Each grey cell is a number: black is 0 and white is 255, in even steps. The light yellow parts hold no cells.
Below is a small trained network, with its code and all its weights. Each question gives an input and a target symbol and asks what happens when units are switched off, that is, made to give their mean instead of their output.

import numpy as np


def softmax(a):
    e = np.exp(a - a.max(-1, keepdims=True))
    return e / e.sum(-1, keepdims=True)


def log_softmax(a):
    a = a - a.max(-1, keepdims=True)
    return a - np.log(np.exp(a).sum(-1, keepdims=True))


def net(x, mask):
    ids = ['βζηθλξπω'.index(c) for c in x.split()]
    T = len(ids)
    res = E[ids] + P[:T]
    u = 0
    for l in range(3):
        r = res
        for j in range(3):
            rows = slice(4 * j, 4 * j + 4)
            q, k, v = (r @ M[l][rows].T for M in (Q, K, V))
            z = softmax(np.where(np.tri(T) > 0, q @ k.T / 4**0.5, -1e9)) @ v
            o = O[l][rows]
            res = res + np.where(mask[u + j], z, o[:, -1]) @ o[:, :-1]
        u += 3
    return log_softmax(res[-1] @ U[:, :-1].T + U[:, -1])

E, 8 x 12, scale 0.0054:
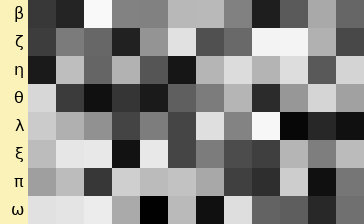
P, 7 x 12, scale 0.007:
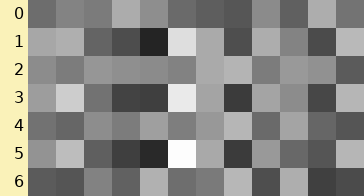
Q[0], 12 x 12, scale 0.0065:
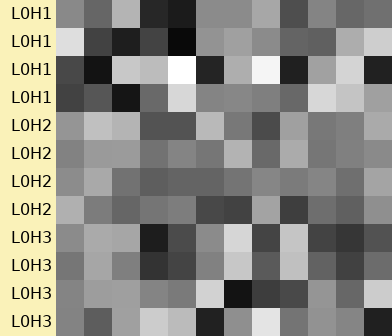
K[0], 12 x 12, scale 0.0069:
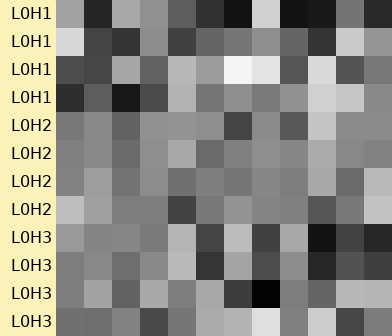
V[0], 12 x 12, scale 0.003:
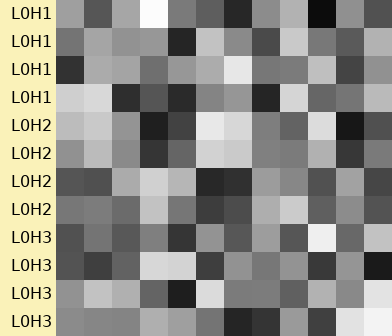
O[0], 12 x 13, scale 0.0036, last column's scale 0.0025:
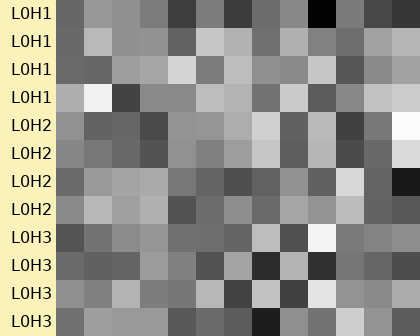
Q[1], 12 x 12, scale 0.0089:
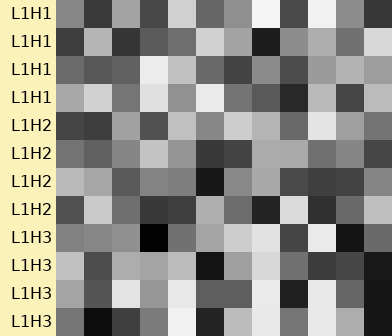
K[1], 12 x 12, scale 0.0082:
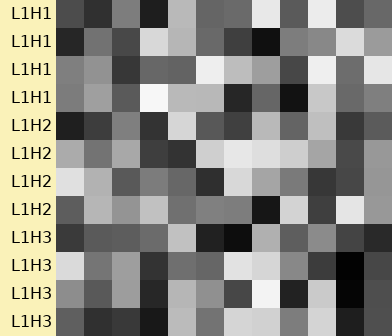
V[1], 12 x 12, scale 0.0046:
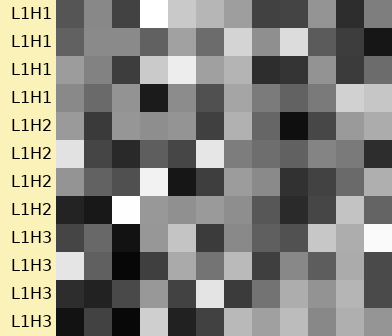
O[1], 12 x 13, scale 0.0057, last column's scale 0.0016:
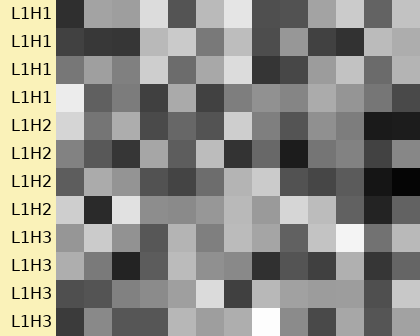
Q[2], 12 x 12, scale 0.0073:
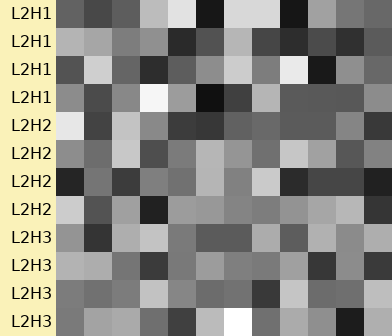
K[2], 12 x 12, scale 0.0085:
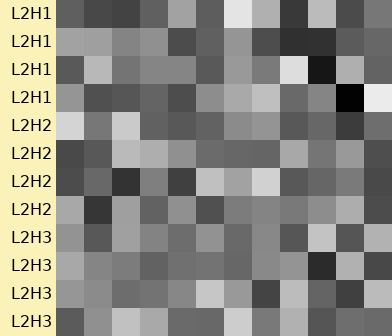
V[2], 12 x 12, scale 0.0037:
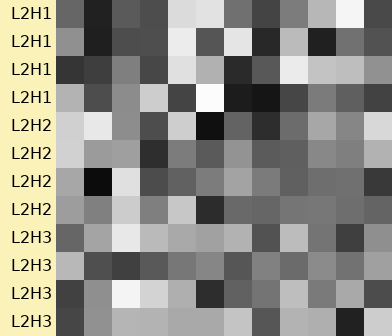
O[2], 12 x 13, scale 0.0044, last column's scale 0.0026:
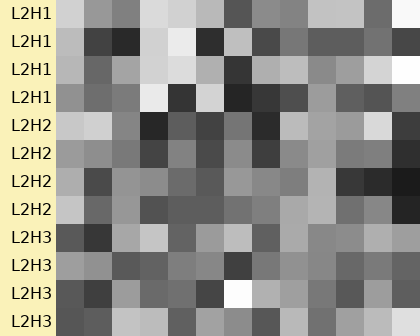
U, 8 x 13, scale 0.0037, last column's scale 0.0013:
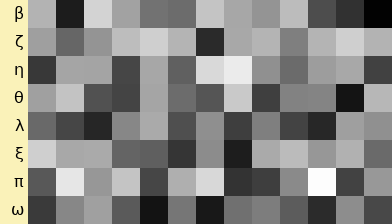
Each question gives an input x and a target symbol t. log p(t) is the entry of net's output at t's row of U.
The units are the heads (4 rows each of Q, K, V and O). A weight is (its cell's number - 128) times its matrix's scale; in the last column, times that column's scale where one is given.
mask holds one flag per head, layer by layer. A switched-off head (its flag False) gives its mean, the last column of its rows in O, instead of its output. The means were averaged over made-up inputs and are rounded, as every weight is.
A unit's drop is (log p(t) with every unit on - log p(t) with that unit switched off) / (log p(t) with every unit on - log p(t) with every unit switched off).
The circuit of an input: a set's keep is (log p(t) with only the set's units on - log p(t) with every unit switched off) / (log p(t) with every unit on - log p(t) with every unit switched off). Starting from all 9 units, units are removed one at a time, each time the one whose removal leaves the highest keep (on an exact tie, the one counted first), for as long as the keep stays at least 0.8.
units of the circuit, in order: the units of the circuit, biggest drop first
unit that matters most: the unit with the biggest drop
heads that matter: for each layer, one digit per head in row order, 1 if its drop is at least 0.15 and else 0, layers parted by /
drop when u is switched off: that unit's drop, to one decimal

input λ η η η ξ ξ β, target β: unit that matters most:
L1H2
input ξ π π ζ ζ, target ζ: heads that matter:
000 / 010 / 100
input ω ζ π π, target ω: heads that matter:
000 / 001 / 100
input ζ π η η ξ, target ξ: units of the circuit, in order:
(L1H3, L2H2)
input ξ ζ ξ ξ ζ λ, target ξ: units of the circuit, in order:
(L2H2, L1H3)
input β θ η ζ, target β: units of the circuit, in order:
(L1H2, L2H2, L0H1)
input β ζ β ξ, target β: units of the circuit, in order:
(L1H2, L2H2, L0H1)
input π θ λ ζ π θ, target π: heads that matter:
000 / 100 / 000
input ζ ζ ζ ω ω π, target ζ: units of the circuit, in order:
(L2H1, L1H2, L1H3)
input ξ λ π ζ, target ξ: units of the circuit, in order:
(L2H2, L1H3)
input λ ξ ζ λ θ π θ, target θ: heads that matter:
000 / 000 / 001
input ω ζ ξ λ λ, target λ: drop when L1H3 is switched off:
0.1
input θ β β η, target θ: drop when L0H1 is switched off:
0.1
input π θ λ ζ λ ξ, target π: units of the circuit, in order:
(L1H1)
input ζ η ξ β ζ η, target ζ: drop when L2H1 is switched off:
0.3
